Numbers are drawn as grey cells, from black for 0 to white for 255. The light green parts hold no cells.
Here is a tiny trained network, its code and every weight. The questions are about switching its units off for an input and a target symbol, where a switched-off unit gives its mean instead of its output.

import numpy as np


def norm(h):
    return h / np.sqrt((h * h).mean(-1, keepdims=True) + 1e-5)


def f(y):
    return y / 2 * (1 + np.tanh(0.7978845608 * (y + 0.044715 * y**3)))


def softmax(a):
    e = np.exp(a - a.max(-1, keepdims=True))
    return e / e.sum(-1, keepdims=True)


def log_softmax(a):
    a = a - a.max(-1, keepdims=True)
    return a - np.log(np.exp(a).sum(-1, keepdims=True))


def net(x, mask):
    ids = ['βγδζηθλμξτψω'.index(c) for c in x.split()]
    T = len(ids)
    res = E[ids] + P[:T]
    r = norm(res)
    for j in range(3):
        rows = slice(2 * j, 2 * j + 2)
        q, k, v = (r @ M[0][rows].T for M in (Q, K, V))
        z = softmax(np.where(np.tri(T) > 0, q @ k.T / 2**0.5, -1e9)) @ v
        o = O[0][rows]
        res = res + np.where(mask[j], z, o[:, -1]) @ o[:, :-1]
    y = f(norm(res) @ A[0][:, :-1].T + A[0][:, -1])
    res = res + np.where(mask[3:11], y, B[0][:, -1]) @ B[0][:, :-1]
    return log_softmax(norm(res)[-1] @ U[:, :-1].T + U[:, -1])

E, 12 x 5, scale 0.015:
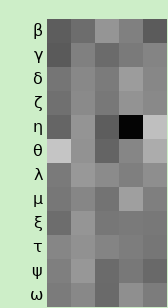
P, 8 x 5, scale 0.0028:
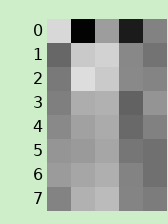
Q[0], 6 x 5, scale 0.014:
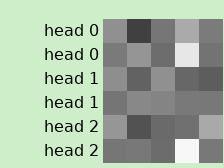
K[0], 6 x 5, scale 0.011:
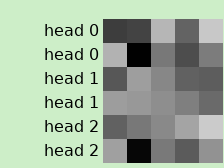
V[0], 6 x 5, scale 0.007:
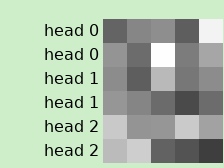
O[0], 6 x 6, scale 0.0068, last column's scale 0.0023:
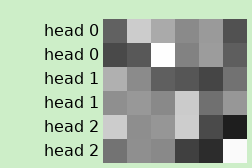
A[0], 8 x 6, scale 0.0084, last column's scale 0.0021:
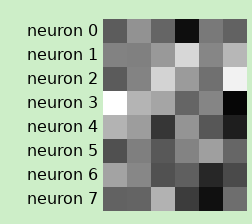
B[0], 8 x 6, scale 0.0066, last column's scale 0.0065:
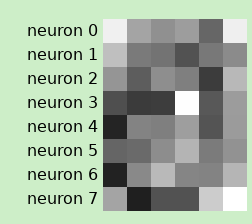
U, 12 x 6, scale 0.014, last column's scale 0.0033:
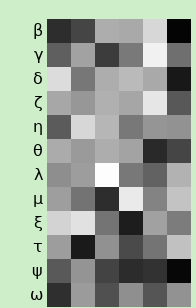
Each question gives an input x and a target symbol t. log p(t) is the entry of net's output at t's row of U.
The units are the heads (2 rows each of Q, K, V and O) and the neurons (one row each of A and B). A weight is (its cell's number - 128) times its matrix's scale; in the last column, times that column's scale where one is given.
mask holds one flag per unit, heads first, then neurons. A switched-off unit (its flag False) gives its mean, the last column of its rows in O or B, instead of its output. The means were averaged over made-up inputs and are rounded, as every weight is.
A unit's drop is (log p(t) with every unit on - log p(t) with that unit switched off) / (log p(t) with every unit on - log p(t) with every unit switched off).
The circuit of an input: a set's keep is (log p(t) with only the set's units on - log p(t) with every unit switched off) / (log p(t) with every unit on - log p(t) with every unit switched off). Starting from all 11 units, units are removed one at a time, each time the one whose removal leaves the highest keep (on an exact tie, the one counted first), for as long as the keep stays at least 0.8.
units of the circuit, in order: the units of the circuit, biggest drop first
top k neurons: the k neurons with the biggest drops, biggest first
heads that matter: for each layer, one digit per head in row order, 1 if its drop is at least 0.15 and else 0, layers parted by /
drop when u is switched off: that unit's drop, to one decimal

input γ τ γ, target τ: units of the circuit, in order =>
head 0; neuron 6
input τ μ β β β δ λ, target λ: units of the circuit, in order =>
neuron 7
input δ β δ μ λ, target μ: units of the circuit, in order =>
head 2; neuron 3
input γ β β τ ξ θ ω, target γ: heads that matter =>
001
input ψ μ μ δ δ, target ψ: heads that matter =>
101
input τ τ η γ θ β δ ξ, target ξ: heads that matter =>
000
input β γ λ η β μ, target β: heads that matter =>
101
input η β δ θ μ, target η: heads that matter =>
100
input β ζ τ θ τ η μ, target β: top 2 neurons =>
neuron 0; neuron 7
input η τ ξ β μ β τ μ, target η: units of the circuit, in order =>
neuron 7; head 0
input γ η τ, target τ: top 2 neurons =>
neuron 7; neuron 0
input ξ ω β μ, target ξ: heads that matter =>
001
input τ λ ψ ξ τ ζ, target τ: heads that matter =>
000
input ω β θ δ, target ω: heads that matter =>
100
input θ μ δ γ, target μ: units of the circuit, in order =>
head 2
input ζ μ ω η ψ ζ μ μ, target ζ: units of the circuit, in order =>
head 2; head 0
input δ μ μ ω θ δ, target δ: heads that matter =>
101
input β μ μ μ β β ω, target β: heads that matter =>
101
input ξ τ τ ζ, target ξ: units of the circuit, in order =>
head 2; neuron 0
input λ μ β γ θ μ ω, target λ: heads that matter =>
100
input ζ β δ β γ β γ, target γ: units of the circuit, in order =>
head 2
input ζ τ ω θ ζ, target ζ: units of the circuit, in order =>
head 2; head 0
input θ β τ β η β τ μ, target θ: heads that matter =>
000
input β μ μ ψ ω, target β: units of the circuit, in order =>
head 2; head 0
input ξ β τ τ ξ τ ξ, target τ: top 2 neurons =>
neuron 7; neuron 6
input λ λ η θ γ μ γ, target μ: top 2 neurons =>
neuron 5; neuron 6
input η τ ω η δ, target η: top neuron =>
neuron 7
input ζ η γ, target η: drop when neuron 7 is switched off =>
0.6
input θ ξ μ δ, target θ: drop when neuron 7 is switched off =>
0.2
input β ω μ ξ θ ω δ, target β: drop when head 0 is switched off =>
0.1
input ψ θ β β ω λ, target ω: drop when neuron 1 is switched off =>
0.0
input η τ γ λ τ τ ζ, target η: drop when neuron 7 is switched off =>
0.3
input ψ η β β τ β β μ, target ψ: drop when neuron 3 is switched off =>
0.1
